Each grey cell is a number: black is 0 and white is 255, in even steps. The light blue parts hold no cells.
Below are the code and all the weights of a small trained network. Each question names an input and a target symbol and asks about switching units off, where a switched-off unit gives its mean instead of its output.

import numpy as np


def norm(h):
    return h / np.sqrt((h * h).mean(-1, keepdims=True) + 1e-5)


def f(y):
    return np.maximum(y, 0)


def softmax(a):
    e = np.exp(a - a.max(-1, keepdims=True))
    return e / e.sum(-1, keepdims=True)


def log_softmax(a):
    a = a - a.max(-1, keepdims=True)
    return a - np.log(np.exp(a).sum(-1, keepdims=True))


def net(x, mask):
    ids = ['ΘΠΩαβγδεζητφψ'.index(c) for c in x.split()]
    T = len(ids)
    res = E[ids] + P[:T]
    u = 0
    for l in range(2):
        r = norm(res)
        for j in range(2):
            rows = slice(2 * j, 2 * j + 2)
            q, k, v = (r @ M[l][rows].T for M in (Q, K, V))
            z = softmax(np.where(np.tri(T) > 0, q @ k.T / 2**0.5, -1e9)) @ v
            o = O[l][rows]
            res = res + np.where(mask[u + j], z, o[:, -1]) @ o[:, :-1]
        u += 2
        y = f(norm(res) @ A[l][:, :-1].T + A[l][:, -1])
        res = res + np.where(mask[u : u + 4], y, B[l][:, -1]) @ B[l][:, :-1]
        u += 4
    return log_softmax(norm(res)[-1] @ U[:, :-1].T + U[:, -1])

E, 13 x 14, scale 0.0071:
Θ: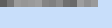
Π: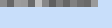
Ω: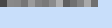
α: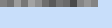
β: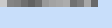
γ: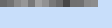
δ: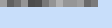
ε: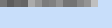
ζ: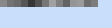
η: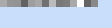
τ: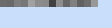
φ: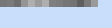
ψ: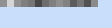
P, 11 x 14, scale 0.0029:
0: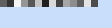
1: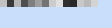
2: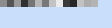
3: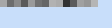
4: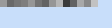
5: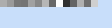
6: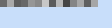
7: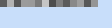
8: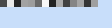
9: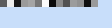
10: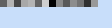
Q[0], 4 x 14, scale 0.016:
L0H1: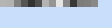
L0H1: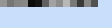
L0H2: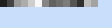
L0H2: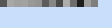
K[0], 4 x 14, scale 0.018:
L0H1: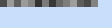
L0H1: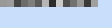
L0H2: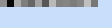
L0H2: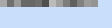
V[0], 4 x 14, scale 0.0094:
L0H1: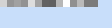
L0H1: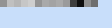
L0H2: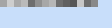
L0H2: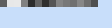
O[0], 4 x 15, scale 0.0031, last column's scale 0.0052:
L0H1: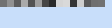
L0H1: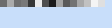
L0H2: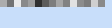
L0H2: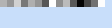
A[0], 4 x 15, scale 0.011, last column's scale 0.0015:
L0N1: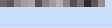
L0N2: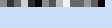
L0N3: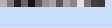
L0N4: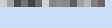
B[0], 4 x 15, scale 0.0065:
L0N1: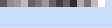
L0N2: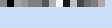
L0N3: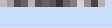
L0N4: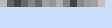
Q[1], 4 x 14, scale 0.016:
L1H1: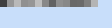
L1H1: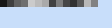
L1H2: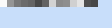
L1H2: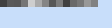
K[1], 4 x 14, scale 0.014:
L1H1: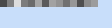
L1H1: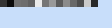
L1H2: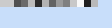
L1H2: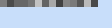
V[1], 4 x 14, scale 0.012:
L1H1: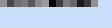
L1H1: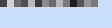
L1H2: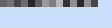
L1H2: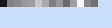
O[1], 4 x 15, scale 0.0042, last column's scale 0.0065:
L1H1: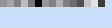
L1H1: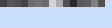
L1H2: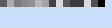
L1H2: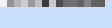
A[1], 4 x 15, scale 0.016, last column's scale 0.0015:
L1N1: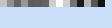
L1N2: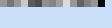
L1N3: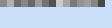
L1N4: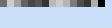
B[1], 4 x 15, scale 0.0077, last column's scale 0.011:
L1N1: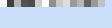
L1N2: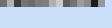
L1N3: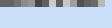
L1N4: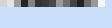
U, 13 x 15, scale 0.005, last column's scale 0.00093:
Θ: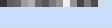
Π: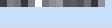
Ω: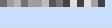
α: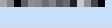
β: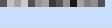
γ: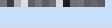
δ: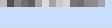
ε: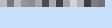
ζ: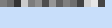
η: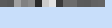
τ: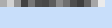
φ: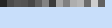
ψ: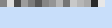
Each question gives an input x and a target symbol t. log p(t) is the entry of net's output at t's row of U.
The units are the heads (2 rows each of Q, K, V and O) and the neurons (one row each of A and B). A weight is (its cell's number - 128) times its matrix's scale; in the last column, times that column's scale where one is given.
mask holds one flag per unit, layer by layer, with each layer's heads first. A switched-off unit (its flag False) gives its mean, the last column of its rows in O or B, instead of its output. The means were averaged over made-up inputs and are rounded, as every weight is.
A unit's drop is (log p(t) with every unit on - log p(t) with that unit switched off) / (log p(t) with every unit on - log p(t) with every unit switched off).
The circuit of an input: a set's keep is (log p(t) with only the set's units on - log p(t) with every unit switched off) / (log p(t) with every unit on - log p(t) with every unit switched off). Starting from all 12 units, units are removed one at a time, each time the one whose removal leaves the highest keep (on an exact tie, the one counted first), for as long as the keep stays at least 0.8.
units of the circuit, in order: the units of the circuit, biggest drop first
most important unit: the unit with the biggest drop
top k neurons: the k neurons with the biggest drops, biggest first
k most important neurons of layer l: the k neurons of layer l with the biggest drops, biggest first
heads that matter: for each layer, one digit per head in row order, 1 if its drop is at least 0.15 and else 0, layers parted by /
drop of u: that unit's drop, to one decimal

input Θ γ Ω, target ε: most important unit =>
L1H1
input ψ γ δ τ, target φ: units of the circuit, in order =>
[L0H2, L1H2]
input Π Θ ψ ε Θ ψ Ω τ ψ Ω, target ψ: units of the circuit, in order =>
[L1H1, L1N2]
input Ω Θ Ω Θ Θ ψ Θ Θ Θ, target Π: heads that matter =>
10 / 10
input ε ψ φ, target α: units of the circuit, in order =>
[L0H2, L0N3]
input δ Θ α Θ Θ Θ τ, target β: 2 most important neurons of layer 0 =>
[L0N1, L0N2]
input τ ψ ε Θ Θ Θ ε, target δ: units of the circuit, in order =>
[L0H2, L1N1, L1H1, L1H2]
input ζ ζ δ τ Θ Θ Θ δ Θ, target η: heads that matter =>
10 / 00
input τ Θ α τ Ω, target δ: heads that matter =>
01 / 00
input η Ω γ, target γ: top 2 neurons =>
[L0N2, L0N1]
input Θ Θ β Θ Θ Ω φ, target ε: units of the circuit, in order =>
[L1H2, L1N4]
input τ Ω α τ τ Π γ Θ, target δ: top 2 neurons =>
[L1N1, L0N1]
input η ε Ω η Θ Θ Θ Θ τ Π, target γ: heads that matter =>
10 / 00
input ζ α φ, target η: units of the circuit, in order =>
[L0H1]
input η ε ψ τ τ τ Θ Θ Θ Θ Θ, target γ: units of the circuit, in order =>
[L0H1, L0N2]
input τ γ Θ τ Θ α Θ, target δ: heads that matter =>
01 / 10
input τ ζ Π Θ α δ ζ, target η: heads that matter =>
10 / 00
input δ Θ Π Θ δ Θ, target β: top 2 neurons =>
[L0N1, L0N2]
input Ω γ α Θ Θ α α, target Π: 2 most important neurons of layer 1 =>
[L1N4, L1N1]
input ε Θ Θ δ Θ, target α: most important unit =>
L0H2
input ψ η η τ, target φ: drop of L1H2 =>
0.2
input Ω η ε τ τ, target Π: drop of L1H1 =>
0.2
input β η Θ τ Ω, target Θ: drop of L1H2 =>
0.1
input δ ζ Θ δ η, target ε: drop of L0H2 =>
0.3
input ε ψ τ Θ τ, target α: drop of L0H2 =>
0.9
